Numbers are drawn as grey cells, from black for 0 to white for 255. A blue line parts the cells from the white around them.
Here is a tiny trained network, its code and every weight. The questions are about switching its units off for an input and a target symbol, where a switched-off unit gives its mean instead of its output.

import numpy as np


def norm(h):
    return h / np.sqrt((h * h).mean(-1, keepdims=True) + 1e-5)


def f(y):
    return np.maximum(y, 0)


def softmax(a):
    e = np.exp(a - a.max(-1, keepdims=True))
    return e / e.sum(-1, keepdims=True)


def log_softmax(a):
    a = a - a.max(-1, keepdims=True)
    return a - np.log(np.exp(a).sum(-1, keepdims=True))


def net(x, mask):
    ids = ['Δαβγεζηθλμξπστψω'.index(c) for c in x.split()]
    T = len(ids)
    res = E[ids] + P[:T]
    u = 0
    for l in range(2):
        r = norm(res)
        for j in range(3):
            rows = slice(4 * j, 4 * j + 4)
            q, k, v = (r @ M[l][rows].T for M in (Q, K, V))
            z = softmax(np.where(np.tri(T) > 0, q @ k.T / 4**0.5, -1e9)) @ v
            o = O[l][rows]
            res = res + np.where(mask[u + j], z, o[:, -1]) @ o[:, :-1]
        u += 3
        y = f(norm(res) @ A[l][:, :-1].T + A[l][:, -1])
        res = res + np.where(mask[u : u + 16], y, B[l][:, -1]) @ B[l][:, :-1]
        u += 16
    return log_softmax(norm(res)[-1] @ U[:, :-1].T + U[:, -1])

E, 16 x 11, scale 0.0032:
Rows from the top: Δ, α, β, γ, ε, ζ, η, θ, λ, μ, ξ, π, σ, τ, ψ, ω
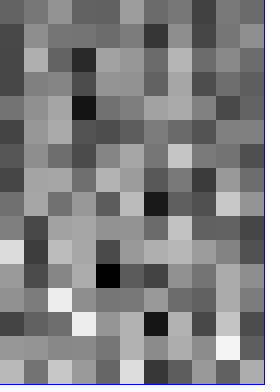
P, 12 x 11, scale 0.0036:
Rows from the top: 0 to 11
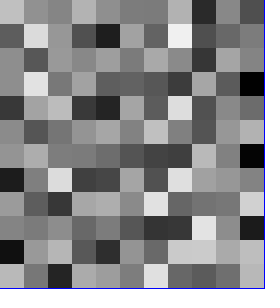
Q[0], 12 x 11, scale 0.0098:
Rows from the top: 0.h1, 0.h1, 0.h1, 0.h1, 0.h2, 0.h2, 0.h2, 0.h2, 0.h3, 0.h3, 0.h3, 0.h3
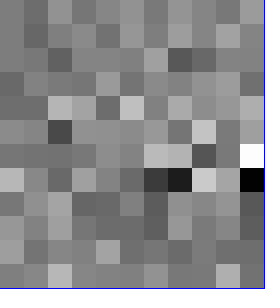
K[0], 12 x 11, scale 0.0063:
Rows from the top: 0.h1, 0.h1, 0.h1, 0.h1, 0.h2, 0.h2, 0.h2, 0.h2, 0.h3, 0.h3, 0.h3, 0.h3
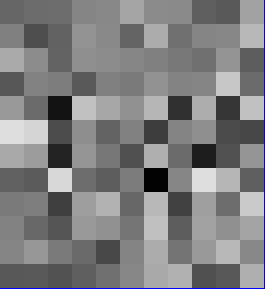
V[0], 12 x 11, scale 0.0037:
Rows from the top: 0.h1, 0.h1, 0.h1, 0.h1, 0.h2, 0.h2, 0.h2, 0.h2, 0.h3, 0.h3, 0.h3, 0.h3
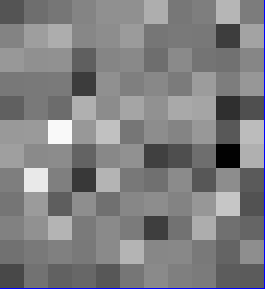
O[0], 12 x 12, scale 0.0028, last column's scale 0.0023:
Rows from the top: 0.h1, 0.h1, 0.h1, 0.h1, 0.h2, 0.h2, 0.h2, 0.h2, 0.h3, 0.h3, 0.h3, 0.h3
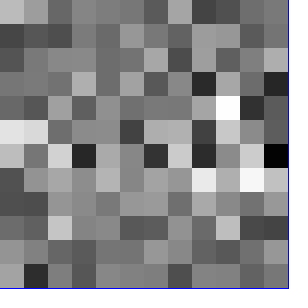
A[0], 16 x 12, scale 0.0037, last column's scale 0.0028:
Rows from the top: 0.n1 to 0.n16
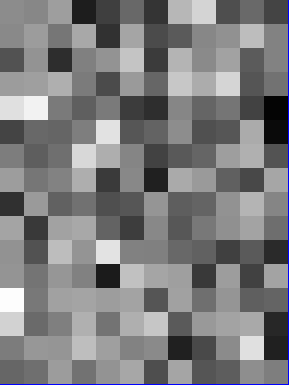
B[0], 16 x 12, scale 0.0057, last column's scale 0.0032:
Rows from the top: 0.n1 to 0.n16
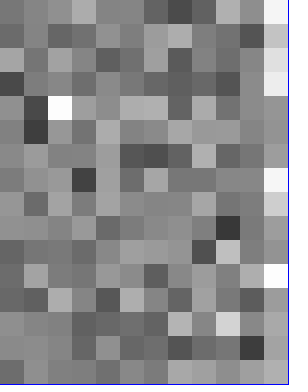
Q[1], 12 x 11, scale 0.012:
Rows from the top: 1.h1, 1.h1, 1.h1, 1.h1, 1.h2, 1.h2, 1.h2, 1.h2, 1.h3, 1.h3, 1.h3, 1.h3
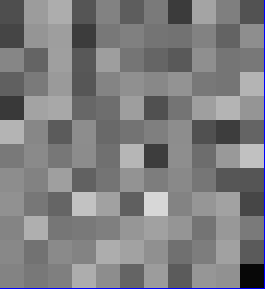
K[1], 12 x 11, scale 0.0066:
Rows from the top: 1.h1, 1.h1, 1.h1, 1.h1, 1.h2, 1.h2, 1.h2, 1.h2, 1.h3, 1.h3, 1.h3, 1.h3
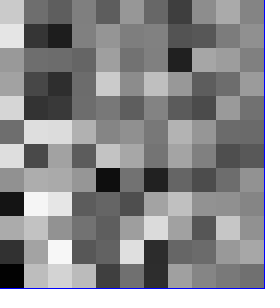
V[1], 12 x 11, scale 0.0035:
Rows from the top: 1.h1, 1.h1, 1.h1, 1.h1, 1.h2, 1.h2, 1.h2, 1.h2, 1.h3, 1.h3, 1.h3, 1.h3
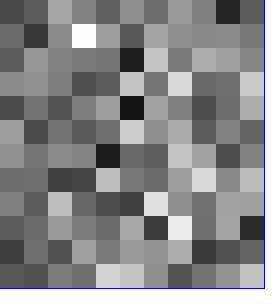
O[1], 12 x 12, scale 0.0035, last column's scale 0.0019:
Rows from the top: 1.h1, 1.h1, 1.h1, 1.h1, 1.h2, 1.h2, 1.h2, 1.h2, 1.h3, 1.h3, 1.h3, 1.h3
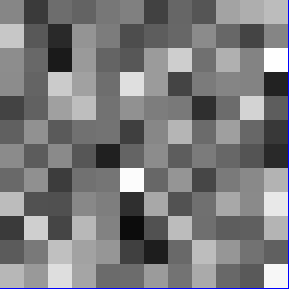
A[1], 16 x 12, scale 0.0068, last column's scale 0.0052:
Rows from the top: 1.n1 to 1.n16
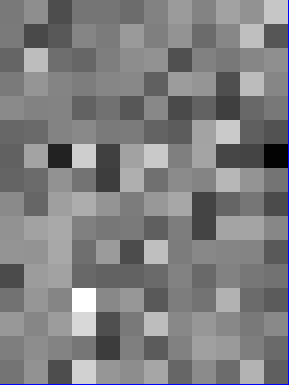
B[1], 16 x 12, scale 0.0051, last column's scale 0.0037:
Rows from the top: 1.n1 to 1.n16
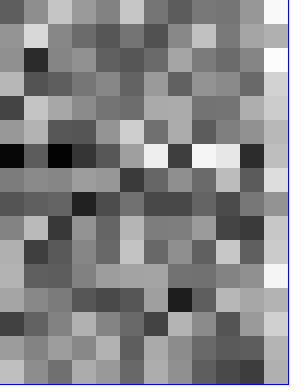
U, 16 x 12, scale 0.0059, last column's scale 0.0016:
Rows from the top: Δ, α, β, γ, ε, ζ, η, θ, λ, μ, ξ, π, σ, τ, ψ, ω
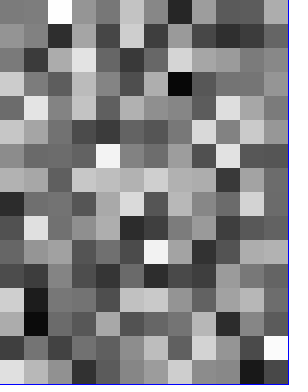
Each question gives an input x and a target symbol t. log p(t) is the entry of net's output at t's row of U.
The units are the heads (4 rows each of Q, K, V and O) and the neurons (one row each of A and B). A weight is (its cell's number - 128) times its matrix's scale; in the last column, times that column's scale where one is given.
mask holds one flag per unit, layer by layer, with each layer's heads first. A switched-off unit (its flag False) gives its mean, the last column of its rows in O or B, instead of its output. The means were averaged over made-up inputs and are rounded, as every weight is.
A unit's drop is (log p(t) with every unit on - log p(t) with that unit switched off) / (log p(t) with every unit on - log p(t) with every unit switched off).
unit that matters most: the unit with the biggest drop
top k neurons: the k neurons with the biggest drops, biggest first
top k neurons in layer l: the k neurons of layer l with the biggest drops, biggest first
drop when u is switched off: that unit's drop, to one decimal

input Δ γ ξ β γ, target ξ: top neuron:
(0.n14)
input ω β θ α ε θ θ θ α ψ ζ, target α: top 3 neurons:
(1.n10; 0.n1; 0.n6)
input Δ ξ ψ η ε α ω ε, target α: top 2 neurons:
(0.n1; 1.n10)
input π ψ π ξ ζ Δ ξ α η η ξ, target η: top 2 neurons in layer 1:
(1.n8; 1.n6)
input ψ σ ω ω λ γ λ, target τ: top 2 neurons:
(1.n3; 1.n7)
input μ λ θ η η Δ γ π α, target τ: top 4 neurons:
(0.n6; 0.n8; 0.n7; 1.n1)
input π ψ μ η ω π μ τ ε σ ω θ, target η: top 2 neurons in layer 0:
(0.n15; 0.n6)
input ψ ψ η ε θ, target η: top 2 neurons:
(1.n8; 1.n6)
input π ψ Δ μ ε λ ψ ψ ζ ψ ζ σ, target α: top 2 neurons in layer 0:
(0.n15; 0.n14)
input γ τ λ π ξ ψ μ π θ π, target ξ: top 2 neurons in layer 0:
(0.n8; 0.n1)
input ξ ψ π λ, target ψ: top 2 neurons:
(1.n7; 0.n12)
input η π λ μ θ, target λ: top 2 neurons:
(0.n15; 0.n7)
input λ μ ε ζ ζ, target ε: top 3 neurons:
(1.n8; 1.n10; 0.n1)
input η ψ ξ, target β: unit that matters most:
0.n14
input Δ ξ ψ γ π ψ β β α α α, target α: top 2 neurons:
(1.n10; 0.n6)
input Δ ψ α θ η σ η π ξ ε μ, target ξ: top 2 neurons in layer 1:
(1.n5; 1.n12)
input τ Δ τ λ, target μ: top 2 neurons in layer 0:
(0.n2; 0.n4)
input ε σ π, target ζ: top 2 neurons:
(1.n2; 0.n10)
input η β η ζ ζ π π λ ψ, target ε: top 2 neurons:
(0.n14; 1.n1)
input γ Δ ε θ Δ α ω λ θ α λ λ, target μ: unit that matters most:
0.n15
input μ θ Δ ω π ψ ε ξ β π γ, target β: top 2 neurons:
(1.n8; 0.n6)
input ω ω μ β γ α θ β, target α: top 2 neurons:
(1.n10; 0.n1)
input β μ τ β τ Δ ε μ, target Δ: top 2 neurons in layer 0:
(0.n8; 0.n1)
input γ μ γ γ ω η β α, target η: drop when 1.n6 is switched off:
0.2
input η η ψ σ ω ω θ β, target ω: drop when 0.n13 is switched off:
0.6
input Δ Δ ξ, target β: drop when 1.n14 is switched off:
0.4
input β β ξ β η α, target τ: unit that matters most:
0.n6
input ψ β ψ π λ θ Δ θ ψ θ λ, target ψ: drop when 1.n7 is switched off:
0.7
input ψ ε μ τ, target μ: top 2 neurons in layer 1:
(1.n7; 1.n5)
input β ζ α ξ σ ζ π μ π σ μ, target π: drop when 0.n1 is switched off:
0.3
